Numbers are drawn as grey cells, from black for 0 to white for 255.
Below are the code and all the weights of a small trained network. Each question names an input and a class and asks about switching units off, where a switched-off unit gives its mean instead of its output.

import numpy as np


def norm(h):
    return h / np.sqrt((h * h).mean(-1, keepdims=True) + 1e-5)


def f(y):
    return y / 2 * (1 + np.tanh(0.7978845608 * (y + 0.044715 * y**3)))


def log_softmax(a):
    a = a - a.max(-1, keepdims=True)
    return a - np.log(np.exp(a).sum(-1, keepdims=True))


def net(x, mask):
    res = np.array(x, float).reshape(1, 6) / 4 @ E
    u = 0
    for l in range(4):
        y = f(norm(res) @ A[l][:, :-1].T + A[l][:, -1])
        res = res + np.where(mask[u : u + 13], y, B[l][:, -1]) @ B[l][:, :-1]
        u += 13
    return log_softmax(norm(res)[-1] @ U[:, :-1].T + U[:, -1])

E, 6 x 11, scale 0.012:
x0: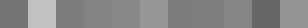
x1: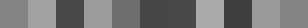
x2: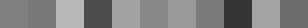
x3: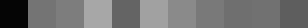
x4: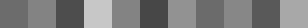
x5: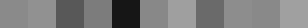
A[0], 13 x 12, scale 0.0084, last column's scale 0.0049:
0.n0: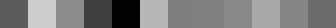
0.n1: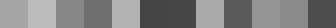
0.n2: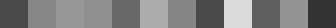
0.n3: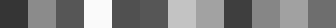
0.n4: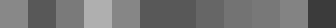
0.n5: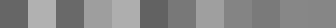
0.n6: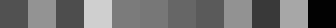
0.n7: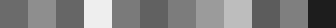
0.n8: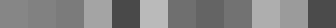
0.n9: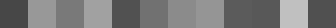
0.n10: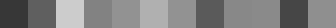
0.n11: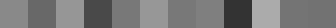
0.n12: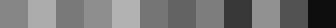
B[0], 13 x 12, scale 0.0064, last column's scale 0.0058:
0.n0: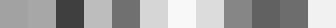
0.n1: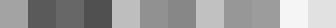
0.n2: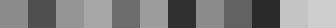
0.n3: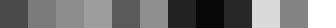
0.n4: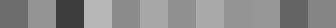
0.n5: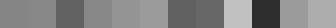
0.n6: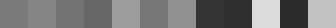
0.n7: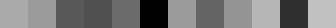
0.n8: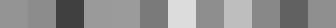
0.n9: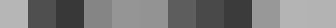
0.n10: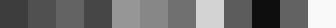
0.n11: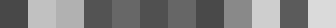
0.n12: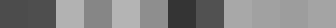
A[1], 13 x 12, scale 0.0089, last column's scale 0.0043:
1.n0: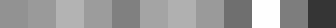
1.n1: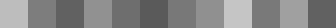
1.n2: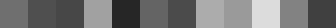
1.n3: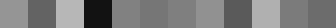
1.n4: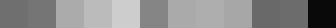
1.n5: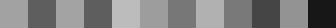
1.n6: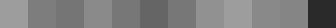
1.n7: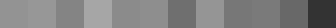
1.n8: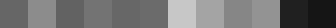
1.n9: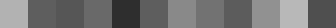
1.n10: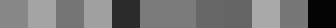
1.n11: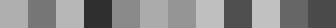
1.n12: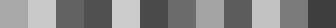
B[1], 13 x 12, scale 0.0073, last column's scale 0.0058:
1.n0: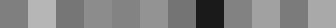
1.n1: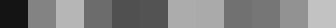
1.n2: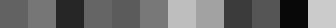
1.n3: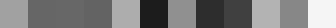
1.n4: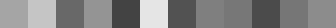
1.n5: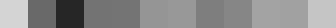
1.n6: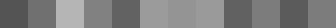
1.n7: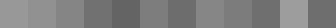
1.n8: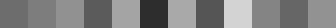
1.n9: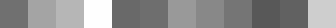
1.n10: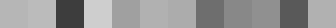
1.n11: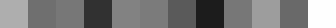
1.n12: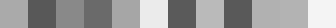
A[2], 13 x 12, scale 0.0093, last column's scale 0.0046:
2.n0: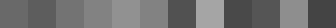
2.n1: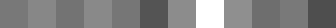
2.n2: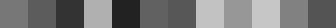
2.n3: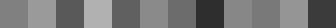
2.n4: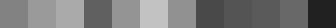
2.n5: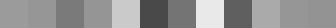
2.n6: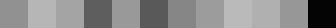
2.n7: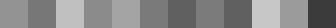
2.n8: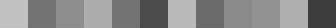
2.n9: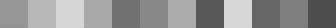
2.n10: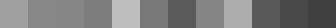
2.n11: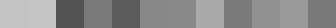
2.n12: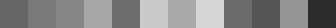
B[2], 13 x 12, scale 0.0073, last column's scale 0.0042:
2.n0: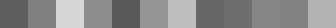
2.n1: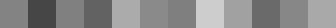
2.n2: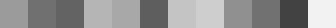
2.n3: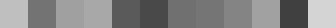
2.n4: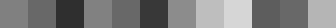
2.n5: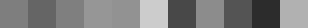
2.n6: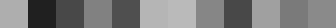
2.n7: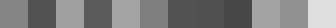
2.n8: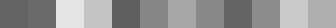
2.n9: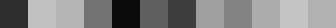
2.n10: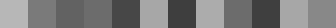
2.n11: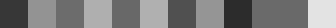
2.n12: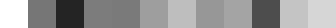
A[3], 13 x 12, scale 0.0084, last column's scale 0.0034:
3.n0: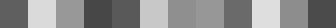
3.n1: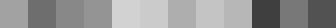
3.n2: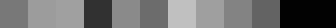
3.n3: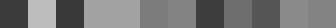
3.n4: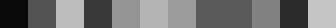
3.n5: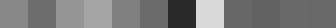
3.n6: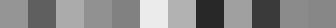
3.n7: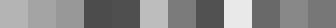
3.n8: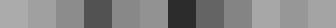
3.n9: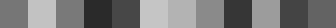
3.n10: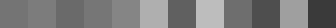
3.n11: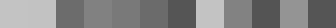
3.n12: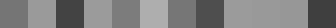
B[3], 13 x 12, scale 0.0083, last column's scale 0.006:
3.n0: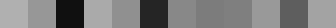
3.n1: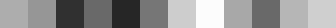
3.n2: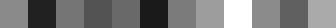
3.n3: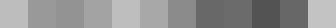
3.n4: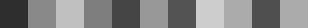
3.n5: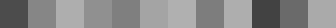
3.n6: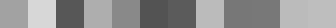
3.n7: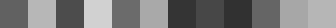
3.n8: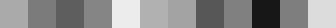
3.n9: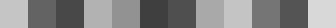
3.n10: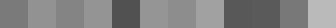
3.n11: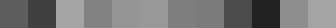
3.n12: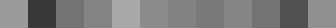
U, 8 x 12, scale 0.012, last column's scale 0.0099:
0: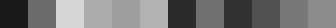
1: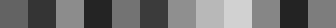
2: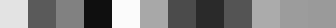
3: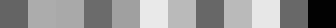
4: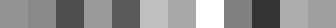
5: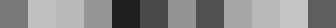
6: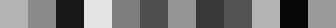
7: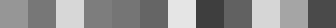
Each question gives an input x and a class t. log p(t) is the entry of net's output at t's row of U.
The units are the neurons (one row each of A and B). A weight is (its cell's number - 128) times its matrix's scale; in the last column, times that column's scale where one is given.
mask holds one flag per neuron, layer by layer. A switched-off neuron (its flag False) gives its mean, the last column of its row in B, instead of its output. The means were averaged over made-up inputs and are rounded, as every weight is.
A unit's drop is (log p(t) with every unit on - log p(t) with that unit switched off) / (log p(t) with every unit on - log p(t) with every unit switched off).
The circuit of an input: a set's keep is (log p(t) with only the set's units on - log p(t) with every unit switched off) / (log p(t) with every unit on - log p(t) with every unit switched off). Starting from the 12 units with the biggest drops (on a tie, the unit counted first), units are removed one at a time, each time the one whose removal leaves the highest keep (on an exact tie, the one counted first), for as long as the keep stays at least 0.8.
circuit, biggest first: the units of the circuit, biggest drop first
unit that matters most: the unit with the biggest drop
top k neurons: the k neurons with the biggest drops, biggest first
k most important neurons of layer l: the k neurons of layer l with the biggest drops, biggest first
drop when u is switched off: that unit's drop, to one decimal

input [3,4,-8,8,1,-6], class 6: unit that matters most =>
0.n7
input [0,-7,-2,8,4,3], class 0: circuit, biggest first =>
(0.n3; 3.n1)
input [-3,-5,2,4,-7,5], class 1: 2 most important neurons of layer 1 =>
(1.n8; 1.n11)
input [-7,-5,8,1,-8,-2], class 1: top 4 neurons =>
(0.n10; 3.n4; 3.n2; 0.n1)
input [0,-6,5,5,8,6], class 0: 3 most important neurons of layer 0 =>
(0.n3; 0.n10; 0.n2)
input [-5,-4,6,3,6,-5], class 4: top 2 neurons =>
(0.n7; 0.n6)
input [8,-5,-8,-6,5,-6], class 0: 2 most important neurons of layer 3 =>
(3.n1; 3.n11)
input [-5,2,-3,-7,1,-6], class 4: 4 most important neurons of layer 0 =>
(0.n3; 0.n6; 0.n11; 0.n4)
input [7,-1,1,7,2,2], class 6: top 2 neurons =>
(0.n0; 0.n3)
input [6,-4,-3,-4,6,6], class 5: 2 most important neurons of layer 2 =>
(2.n9; 2.n8)
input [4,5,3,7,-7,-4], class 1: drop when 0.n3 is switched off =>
0.2
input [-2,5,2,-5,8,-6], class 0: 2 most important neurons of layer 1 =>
(1.n2; 1.n10)
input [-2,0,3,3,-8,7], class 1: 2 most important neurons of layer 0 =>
(0.n10; 0.n3)
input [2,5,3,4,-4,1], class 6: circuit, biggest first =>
(3.n0)
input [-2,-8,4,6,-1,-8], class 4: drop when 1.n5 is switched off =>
0.1
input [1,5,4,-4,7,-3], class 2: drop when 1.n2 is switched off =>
0.2
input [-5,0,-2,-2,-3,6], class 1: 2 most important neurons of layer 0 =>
(0.n3; 0.n2)
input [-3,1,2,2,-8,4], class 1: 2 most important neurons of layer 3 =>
(3.n2; 3.n4)
